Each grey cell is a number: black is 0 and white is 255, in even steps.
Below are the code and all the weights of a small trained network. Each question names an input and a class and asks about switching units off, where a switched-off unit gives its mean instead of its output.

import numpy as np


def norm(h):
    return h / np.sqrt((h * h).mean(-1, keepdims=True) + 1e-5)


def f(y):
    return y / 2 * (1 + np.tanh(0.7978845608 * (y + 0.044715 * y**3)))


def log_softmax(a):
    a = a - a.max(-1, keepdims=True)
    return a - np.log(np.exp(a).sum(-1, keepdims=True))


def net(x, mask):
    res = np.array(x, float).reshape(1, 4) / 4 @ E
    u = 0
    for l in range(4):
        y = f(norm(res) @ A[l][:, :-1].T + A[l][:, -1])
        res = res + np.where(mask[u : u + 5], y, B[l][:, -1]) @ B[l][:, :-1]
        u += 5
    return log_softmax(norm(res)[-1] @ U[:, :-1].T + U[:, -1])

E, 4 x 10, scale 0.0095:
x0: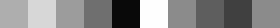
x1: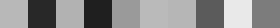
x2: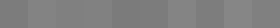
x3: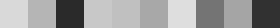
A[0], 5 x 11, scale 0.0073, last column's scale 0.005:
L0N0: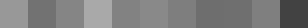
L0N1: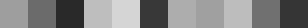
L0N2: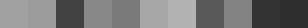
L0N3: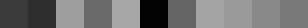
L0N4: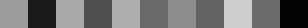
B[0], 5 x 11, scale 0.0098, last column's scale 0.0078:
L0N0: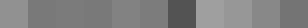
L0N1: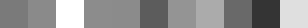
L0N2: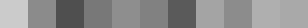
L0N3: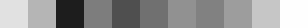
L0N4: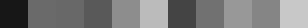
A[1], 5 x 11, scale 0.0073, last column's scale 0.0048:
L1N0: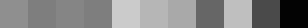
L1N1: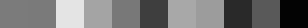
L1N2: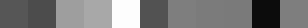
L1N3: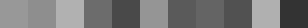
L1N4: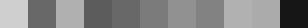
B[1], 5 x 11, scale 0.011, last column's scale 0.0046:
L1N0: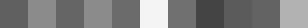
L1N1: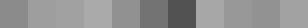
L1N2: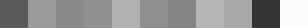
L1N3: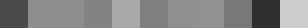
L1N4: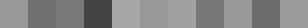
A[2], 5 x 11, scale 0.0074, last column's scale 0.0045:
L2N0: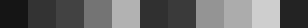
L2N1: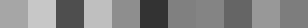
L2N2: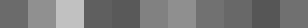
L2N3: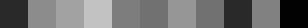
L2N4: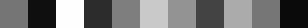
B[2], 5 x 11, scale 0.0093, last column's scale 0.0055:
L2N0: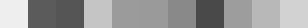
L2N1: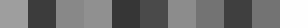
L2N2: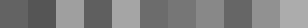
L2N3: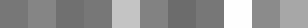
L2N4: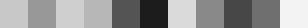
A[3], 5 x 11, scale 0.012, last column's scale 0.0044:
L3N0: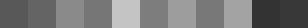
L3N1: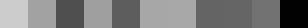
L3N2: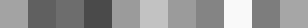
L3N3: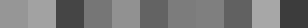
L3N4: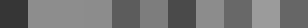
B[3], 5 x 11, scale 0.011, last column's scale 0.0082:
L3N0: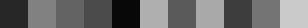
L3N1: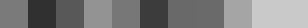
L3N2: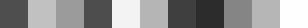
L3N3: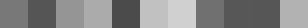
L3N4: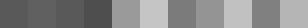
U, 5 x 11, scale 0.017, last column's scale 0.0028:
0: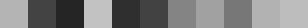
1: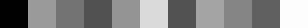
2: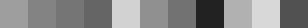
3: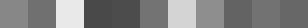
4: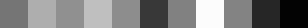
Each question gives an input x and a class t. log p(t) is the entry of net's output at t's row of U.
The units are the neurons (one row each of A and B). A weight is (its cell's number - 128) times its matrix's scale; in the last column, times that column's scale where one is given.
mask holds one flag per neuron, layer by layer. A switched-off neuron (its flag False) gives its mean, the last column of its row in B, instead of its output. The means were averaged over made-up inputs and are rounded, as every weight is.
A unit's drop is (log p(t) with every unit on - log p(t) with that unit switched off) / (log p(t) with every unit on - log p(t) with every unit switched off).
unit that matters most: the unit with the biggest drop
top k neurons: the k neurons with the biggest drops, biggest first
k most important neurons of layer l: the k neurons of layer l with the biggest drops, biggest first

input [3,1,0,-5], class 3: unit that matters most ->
L2N4
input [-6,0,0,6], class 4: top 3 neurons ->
[L0N1, L1N1, L3N2]
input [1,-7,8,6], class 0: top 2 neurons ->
[L0N2, L3N1]
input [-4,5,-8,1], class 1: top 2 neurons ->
[L0N1, L3N0]
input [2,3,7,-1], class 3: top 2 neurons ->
[L2N4, L0N3]
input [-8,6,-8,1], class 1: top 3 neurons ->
[L0N1, L3N0, L1N2]
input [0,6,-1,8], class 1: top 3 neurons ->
[L0N3, L3N0, L0N1]
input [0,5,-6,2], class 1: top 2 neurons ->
[L0N3, L0N4]
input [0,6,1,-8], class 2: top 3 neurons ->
[L0N1, L0N3, L2N0]
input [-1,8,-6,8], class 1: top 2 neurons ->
[L0N3, L3N0]
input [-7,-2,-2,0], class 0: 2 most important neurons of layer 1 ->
[L1N3, L1N2]
